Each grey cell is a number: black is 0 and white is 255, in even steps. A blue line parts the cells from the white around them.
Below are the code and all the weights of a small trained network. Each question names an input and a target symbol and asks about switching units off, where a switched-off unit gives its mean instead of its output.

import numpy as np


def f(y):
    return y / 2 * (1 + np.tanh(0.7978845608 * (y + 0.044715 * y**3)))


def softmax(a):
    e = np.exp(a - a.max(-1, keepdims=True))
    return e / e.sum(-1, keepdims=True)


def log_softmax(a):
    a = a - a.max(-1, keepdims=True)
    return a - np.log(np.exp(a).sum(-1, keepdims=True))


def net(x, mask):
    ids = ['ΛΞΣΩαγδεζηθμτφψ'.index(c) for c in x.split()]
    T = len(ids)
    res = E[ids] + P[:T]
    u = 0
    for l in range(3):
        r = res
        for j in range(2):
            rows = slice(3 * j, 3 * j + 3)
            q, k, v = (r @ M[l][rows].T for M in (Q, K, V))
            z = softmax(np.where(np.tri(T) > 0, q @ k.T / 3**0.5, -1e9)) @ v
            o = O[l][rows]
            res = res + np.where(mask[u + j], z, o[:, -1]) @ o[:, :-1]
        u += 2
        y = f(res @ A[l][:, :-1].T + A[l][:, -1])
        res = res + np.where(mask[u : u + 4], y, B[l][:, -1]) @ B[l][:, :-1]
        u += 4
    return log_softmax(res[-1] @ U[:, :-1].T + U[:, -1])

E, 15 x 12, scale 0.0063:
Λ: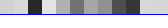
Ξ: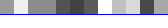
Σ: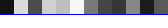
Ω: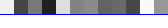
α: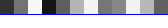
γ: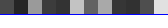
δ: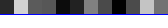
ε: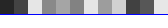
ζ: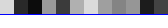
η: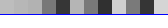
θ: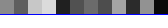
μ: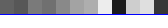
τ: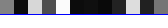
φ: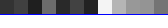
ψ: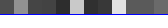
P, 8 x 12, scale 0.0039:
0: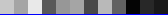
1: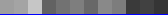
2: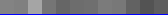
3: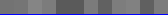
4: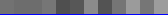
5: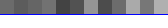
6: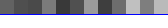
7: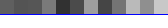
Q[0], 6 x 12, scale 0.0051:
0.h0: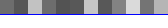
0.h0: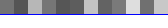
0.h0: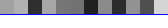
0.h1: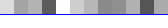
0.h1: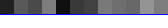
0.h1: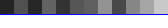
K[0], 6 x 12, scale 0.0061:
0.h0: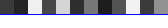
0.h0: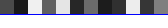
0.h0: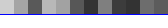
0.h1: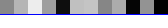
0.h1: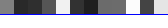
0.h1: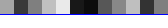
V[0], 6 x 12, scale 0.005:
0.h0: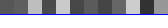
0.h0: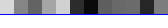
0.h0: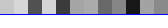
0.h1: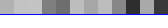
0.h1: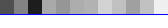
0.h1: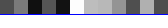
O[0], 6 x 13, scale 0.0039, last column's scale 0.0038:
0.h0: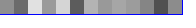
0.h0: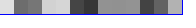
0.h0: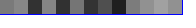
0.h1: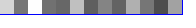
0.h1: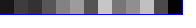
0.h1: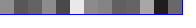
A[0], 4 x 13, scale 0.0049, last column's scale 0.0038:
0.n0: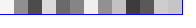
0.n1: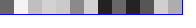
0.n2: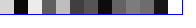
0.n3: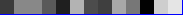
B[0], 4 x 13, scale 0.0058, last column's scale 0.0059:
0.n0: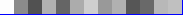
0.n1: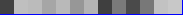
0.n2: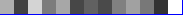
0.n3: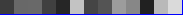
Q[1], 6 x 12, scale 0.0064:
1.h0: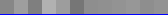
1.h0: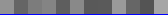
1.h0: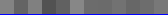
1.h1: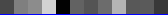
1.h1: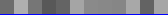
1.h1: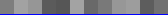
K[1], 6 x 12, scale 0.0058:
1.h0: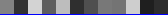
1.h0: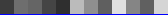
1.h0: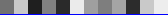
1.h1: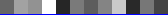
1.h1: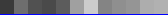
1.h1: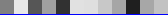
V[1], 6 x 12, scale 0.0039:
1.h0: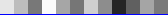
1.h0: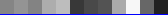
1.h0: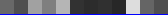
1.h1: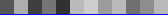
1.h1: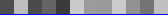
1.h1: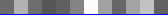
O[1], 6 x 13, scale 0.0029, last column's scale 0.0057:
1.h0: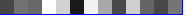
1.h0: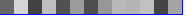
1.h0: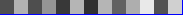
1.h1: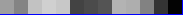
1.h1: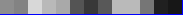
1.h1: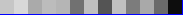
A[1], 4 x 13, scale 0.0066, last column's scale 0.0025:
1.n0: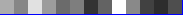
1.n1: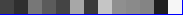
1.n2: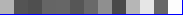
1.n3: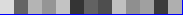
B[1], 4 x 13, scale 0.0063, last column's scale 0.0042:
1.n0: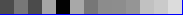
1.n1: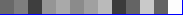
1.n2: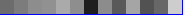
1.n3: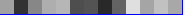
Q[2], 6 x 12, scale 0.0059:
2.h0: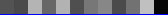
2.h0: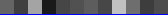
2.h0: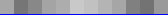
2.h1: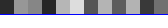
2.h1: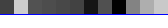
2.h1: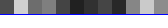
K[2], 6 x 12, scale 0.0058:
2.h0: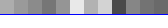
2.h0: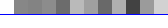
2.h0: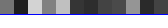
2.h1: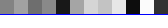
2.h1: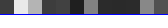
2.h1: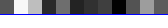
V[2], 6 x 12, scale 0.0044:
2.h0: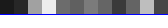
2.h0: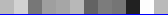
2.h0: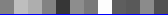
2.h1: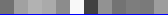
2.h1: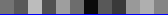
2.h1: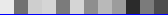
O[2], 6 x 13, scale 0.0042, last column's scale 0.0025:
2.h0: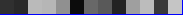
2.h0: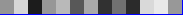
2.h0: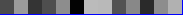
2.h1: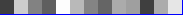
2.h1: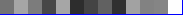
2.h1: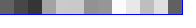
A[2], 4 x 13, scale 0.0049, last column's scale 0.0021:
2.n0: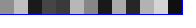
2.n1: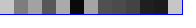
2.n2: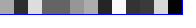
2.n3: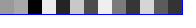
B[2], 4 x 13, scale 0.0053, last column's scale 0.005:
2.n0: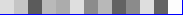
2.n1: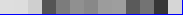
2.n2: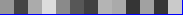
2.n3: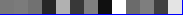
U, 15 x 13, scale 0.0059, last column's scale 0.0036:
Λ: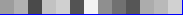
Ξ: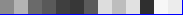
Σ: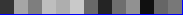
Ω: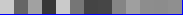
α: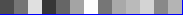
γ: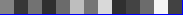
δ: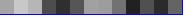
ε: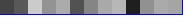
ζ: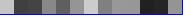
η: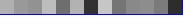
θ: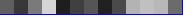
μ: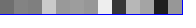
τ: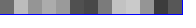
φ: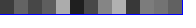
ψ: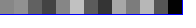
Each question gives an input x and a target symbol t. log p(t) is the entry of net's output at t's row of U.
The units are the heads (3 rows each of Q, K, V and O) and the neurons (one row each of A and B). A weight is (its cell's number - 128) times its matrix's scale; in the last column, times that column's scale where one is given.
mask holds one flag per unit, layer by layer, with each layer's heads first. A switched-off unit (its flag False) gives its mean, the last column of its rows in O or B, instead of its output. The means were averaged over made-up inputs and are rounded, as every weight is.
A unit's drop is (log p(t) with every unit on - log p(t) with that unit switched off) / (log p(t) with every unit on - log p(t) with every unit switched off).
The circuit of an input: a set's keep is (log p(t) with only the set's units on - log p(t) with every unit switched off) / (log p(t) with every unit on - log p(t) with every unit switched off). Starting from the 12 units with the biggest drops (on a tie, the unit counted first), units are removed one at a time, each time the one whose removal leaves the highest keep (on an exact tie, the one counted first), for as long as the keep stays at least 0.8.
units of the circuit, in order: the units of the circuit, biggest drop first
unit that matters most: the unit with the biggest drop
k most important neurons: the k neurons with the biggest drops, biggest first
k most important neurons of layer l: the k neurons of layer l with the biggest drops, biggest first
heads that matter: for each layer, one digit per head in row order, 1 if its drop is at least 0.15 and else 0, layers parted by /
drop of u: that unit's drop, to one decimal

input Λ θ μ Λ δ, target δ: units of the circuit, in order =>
[2.h1, 2.n1, 0.n0]
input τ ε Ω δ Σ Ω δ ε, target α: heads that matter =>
11 / 11 / 10
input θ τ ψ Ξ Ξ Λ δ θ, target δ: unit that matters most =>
0.n2
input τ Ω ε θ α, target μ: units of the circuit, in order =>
[0.h0, 1.h0, 0.n2, 0.n3]
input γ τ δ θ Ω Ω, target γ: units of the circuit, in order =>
[1.h1, 0.n2, 0.h0]
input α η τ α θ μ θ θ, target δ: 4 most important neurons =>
[0.n2, 1.n3, 2.n1, 0.n0]
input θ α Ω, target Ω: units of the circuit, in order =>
[1.n3, 0.n2, 0.h1]
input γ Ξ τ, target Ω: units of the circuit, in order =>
[0.n2, 1.n3]
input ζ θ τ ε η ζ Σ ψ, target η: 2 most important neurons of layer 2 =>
[2.n0, 2.n2]
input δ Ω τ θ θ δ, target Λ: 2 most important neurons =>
[0.n1, 2.n0]
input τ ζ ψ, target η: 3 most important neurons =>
[2.n0, 0.n3, 2.n2]
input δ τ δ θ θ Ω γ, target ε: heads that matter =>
01 / 01 / 00
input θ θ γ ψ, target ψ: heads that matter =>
00 / 11 / 00
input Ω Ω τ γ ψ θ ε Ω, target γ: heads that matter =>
00 / 01 / 00
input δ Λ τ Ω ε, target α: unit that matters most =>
1.h1
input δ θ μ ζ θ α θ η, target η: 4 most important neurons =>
[0.n3, 2.n0, 2.n2, 1.n1]
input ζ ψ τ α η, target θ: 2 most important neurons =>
[1.n0, 0.n2]
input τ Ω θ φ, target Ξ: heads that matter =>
01 / 11 / 00
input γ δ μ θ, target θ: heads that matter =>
00 / 00 / 00
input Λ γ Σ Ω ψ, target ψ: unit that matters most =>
0.n3
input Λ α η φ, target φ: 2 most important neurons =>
[1.n1, 2.n3]
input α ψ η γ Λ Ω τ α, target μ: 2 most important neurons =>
[0.n3, 0.n2]
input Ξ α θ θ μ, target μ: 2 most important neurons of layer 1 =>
[1.n2, 1.n0]
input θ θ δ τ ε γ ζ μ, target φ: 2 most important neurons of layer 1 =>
[1.n2, 1.n1]
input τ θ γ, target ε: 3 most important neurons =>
[2.n2, 0.n1, 0.n3]
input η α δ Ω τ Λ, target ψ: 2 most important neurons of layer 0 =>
[0.n2, 0.n0]
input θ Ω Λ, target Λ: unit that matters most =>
1.h1
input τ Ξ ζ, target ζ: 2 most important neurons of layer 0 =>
[0.n0, 0.n1]
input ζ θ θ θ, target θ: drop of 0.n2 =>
0.1
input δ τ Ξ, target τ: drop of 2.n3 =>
0.4
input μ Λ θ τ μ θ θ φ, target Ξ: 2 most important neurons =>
[0.n2, 1.n1]
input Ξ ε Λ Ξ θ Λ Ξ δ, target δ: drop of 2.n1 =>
0.3
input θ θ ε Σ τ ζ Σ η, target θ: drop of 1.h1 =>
0.2
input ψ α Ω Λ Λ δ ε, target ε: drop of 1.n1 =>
0.1
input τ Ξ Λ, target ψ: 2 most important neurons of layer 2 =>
[2.n3, 2.n0]
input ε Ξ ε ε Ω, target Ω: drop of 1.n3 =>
0.4
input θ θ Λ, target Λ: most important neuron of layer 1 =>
[1.n2]
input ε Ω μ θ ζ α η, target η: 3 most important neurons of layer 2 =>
[2.n0, 2.n2, 2.n3]
